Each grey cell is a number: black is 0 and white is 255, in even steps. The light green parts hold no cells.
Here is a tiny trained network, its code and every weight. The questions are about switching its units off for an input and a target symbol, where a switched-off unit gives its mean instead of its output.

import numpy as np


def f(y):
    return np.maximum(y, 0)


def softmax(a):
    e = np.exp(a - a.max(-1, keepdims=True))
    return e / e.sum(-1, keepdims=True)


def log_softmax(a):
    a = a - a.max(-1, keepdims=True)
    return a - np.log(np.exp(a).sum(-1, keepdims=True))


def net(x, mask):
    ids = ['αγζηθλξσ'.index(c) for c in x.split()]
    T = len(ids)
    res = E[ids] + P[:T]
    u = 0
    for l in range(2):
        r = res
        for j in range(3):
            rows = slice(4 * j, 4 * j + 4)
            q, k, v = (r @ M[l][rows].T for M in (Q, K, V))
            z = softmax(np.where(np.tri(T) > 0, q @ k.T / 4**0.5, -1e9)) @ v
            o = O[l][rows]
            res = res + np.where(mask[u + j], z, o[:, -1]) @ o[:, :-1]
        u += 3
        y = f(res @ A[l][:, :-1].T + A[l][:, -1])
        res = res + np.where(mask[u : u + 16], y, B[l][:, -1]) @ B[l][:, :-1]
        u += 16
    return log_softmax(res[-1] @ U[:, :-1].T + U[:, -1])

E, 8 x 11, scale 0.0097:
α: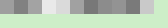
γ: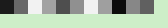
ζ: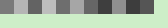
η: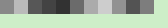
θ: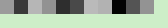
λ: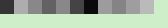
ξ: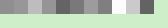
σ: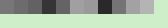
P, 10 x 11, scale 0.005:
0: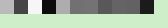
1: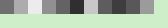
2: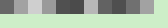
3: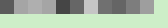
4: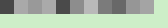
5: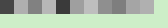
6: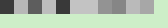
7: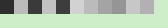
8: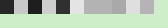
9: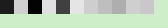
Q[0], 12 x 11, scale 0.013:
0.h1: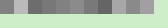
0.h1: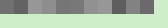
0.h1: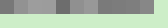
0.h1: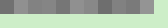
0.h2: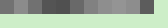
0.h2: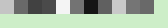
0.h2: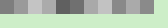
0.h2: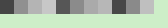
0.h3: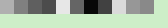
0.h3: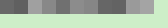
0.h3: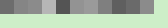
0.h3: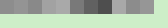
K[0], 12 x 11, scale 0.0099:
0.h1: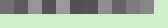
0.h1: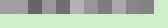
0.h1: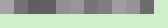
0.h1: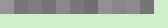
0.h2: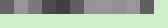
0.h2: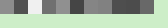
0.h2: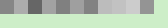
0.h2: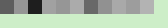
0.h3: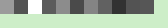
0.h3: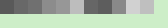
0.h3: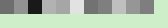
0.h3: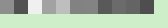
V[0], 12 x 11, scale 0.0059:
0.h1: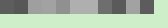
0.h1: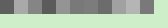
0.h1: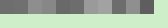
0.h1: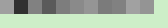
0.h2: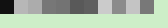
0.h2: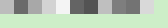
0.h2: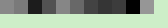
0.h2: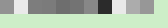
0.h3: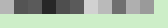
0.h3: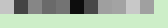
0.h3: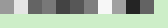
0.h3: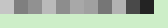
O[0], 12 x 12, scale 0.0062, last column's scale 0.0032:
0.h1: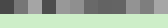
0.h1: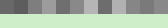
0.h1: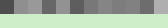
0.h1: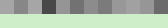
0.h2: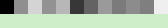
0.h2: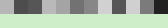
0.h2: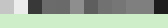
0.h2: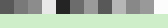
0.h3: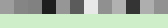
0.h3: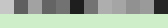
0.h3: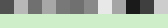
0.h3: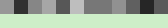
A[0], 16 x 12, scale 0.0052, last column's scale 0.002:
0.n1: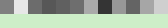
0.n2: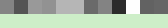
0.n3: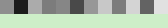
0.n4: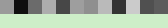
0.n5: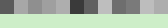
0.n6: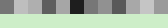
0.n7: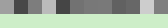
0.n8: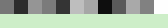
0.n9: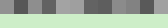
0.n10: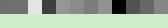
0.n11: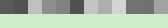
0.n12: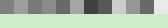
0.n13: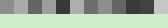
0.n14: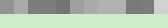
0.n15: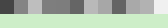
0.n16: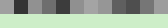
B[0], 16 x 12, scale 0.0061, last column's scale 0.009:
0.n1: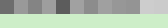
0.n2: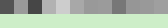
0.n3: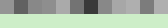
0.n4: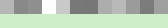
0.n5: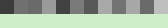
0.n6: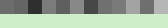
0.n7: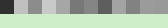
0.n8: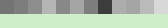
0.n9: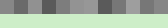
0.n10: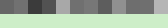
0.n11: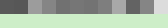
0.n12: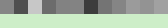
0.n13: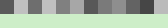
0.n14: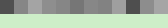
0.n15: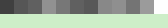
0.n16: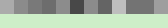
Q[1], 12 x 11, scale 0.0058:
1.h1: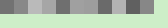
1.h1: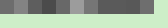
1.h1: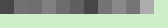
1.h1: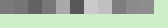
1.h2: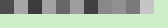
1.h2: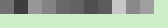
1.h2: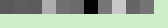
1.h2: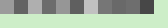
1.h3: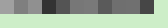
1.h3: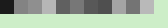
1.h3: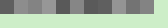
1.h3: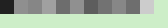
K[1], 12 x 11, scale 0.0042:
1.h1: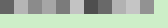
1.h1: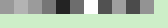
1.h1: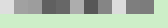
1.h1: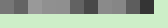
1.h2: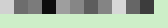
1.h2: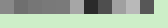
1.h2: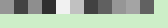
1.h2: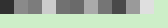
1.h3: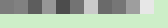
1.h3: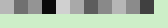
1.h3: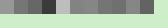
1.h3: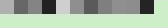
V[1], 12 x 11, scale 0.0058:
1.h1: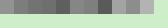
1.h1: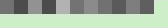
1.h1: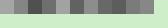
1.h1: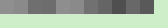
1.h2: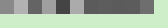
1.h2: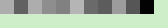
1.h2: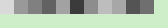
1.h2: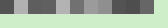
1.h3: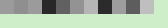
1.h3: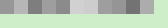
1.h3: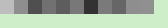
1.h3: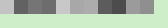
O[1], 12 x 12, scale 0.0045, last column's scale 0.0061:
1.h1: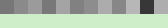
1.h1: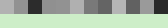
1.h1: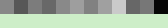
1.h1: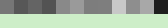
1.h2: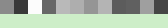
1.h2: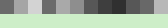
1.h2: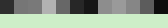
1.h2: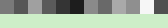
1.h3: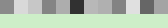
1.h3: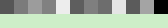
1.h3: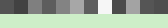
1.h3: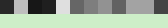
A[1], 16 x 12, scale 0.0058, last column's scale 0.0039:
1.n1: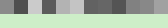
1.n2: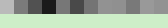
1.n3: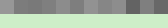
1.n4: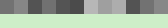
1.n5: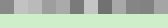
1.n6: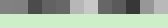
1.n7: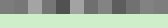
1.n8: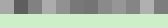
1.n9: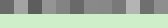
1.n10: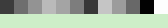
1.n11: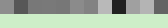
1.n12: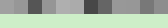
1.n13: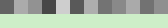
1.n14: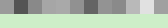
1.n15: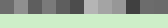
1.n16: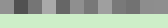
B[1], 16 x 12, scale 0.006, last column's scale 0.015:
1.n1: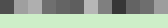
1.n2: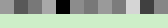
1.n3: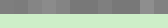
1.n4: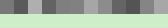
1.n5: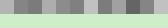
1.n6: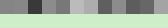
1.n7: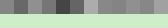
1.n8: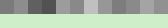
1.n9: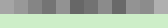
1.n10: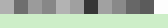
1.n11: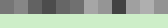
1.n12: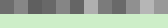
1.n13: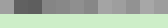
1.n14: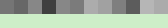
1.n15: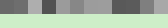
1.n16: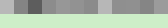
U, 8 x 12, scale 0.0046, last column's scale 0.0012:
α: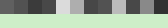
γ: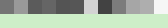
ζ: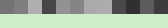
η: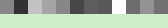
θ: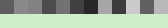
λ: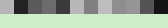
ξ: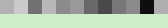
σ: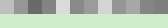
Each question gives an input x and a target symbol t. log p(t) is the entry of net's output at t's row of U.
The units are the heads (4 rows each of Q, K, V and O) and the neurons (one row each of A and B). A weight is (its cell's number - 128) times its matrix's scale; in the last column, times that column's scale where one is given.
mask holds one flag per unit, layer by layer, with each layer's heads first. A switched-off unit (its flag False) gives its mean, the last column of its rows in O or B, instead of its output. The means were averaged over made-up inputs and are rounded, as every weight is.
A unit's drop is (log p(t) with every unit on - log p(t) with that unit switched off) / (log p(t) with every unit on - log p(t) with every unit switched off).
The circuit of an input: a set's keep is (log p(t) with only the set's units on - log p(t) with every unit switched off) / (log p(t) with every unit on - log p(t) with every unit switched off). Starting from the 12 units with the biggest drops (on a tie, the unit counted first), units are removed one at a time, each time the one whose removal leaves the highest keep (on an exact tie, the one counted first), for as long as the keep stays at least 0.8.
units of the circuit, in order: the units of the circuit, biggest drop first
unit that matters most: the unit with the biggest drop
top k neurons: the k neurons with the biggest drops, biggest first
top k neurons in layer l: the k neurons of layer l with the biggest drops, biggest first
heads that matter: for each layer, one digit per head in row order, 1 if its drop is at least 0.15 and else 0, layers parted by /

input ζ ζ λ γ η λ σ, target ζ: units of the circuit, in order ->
[1.h2 0.h2 0.h3 1.n1]
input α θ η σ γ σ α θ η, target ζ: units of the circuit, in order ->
[0.h3 1.n15]
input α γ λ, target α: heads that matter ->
011 / 101
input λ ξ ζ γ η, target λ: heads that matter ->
010 / 011
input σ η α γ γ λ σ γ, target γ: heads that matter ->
001 / 000
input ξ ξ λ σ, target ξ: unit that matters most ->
1.h2
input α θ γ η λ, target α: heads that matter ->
011 / 001
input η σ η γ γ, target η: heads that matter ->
000 / 011
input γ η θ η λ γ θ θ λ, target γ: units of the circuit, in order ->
[1.h2 1.n10 0.h3]
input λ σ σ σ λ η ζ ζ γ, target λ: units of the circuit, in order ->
[1.h3 1.h2 0.h3]
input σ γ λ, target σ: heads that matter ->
011 / 111
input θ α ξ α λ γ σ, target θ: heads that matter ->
011 / 011
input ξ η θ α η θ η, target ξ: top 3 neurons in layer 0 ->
[0.n13 0.n11 0.n3]
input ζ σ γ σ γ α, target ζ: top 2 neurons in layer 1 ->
[1.n1 1.n14]
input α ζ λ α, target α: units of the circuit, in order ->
[1.h3 0.h2 0.n2 0.h3]
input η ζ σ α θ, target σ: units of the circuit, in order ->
[0.h2 0.n4 1.n16]
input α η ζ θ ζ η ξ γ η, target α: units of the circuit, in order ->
[1.h3 0.h2 0.n4 0.h3]
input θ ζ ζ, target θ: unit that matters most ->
0.h2
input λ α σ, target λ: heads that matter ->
011 / 011
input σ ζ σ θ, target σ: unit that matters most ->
1.h3
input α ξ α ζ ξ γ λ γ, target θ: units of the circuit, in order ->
[0.h3 0.h2 0.n5 0.n6]
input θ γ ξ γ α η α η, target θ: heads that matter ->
110 / 011
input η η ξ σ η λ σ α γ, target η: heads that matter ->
001 / 011
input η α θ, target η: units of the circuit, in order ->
[1.h3 0.h3]
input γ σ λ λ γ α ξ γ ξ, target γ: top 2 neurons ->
[1.n10 0.n10]
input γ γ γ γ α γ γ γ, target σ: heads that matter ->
011 / 000
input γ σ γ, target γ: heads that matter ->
000 / 000
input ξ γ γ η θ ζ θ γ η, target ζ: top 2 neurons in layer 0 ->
[0.n8 0.n14]
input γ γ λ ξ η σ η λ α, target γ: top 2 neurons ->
[1.n10 0.n10]
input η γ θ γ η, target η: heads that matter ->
001 / 011
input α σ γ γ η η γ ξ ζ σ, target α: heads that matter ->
011 / 001
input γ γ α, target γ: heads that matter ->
100 / 011
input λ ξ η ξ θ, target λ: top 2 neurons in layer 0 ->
[0.n6 0.n5]
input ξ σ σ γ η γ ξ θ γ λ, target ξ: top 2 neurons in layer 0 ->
[0.n11 0.n3]
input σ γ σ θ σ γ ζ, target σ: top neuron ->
[1.n13]
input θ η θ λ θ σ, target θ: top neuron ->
[1.n5]
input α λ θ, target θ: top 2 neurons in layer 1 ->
[1.n5 1.n6]
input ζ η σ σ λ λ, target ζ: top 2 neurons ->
[0.n13 1.n1]
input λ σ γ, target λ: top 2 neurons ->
[0.n6 0.n5]
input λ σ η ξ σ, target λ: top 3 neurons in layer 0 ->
[0.n6 0.n5 0.n1]
